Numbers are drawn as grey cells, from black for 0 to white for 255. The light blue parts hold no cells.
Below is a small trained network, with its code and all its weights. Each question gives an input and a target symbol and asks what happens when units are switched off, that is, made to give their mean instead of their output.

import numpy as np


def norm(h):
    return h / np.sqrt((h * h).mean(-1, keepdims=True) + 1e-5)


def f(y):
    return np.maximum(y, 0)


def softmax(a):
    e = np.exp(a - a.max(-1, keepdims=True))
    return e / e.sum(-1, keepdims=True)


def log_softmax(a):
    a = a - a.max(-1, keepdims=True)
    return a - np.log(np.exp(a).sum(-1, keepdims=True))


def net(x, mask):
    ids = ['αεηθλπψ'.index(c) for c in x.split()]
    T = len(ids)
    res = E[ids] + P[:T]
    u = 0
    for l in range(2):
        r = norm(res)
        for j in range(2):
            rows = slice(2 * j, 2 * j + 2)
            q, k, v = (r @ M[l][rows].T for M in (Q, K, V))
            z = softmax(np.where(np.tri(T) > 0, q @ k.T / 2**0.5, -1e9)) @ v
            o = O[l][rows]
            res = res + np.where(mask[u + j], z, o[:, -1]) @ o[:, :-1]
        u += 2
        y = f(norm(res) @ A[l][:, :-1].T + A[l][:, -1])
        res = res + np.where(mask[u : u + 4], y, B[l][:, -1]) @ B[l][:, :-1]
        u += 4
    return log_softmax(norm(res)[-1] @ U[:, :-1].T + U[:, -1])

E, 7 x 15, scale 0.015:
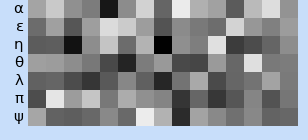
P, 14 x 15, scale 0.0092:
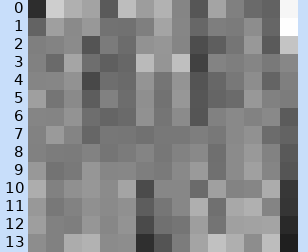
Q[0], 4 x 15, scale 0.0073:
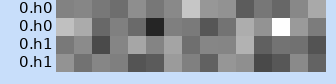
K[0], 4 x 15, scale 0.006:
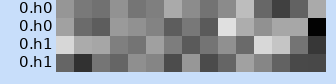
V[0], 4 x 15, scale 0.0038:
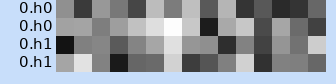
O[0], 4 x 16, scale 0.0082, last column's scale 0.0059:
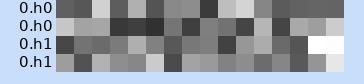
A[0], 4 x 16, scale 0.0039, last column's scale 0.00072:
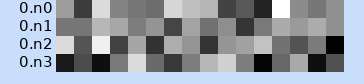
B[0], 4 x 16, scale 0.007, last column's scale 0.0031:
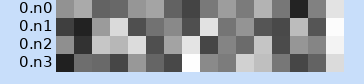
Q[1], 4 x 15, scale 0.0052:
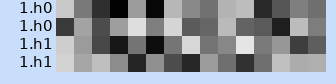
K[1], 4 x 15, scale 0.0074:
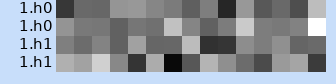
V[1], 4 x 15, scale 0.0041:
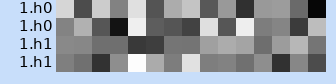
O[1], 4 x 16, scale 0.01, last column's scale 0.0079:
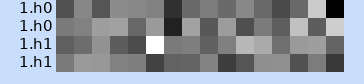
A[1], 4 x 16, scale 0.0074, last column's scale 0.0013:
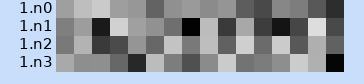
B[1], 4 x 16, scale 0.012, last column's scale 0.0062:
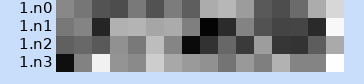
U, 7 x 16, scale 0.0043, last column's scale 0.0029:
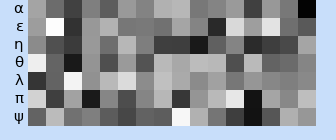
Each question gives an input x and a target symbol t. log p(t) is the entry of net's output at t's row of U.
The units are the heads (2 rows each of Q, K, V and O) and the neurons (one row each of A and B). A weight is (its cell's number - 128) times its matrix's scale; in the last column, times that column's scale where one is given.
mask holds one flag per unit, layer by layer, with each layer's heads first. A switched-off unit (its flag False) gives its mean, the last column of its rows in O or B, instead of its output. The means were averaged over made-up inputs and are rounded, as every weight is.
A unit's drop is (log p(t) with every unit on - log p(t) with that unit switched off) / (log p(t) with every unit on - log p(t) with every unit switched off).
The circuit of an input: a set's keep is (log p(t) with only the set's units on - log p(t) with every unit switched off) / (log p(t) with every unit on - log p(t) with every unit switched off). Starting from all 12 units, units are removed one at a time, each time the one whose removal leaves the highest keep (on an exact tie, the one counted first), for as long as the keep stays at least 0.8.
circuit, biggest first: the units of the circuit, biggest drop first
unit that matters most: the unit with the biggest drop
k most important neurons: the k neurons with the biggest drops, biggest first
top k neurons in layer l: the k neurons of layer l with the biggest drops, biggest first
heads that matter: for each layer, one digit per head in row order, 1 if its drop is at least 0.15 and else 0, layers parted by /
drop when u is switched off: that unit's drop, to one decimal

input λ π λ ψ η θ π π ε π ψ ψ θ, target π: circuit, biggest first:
0.h0
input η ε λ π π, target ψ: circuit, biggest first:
1.n0, 1.n1
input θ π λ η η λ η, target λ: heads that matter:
10 / 10
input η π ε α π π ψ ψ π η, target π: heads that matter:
10 / 10
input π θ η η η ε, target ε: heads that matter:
00 / 11
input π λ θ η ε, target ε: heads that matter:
10 / 11
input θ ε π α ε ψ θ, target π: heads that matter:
00 / 00
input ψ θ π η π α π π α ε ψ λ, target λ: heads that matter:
00 / 00
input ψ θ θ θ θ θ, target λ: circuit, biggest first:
1.h1, 1.n3, 0.n3
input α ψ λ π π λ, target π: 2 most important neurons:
0.n3, 1.n3
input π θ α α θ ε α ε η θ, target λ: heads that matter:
10 / 01
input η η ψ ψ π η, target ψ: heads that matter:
00 / 11
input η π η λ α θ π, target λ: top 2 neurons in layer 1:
1.n1, 1.n3
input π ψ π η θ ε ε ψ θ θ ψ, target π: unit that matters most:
0.n2
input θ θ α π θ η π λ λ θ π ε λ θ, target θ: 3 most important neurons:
0.n3, 1.n3, 1.n1
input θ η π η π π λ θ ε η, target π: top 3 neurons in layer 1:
1.n3, 1.n1, 1.n2
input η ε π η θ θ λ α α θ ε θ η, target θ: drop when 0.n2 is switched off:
0.1
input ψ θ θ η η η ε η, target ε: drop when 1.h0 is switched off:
0.9
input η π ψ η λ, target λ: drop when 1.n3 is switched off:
0.2
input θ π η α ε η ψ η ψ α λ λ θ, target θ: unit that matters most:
0.h0
